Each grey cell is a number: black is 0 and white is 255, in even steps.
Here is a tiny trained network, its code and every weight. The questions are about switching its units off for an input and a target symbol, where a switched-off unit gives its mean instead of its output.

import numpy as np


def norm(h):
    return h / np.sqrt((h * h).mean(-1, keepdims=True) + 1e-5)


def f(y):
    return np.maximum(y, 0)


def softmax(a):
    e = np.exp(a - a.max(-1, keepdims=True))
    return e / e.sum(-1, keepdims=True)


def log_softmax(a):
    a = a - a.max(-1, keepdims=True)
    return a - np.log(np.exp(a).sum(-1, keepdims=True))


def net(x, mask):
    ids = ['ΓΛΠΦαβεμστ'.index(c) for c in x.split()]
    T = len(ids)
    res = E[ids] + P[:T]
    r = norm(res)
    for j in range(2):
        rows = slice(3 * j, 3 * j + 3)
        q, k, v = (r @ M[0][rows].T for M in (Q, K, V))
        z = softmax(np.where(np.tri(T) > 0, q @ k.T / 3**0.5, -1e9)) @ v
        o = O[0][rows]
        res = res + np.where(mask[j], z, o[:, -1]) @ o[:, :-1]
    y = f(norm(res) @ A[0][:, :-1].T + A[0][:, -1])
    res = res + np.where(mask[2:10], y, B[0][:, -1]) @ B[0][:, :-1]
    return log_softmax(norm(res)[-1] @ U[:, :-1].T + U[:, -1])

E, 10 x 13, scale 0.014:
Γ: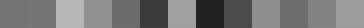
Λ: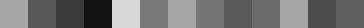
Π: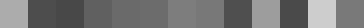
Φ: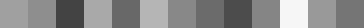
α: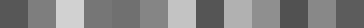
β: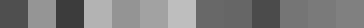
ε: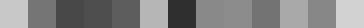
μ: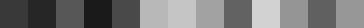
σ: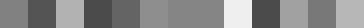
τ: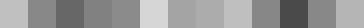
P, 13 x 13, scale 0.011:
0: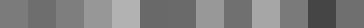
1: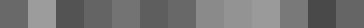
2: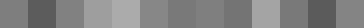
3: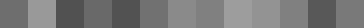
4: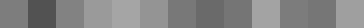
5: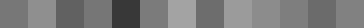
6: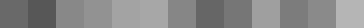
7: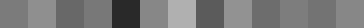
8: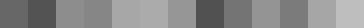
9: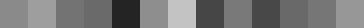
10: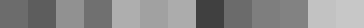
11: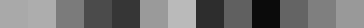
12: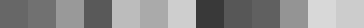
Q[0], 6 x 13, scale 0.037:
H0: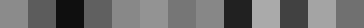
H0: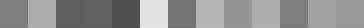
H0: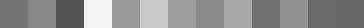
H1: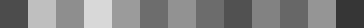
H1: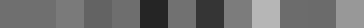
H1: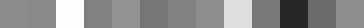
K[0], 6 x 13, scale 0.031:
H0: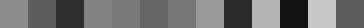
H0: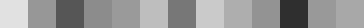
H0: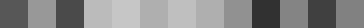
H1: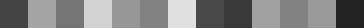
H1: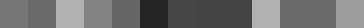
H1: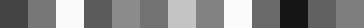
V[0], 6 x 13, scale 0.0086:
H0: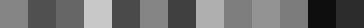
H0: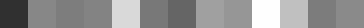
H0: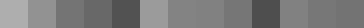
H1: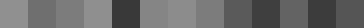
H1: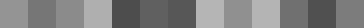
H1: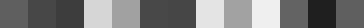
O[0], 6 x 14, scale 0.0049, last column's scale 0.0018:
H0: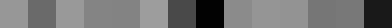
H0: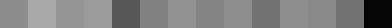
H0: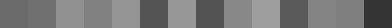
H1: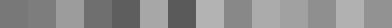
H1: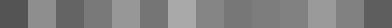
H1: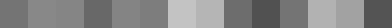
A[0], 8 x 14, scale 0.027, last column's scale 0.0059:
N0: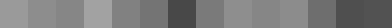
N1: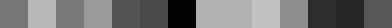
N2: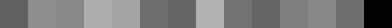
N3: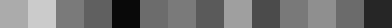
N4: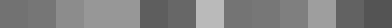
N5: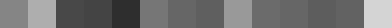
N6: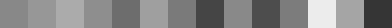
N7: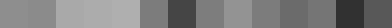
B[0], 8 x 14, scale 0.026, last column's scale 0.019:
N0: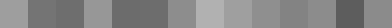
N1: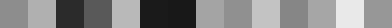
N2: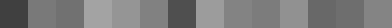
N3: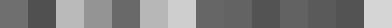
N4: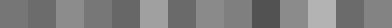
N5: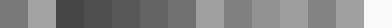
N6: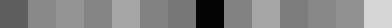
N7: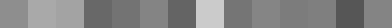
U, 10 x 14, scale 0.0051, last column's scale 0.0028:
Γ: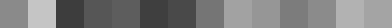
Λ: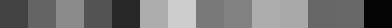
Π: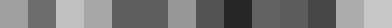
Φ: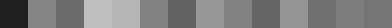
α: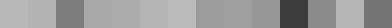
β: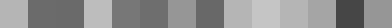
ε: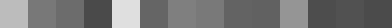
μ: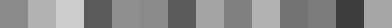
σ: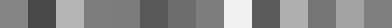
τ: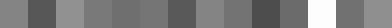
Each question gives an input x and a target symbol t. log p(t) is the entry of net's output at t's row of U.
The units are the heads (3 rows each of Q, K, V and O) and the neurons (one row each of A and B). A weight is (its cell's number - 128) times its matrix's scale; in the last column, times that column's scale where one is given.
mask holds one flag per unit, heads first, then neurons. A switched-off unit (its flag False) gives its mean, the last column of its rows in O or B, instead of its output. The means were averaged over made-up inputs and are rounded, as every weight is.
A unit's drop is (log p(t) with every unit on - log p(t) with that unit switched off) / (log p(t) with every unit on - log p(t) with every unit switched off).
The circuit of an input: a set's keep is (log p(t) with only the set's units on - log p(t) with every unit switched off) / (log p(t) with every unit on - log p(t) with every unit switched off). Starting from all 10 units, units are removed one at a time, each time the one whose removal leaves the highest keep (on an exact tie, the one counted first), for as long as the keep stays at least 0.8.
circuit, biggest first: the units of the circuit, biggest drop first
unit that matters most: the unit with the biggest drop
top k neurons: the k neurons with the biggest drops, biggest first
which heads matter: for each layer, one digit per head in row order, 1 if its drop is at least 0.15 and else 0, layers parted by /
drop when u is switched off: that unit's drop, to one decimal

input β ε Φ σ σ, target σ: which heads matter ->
11
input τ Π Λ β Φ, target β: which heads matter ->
01
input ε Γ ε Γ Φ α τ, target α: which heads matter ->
10
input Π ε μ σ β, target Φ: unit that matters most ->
N5
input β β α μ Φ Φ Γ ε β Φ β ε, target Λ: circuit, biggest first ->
(N3 N5)
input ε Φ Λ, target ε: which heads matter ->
00
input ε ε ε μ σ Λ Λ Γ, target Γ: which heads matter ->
01
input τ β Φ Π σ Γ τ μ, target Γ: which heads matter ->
00
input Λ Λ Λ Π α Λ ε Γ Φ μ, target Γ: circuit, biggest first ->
(N3 H0)
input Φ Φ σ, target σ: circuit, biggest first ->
(N5 N3 N6 N1)
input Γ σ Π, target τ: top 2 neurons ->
(N5 N3)
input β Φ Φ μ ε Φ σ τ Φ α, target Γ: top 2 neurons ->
(N1 N5)
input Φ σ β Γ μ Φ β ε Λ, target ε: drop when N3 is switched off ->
0.9
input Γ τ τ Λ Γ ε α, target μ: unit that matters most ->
H1
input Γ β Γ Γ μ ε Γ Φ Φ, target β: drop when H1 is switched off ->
0.7
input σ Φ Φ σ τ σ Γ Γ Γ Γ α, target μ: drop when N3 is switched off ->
0.1
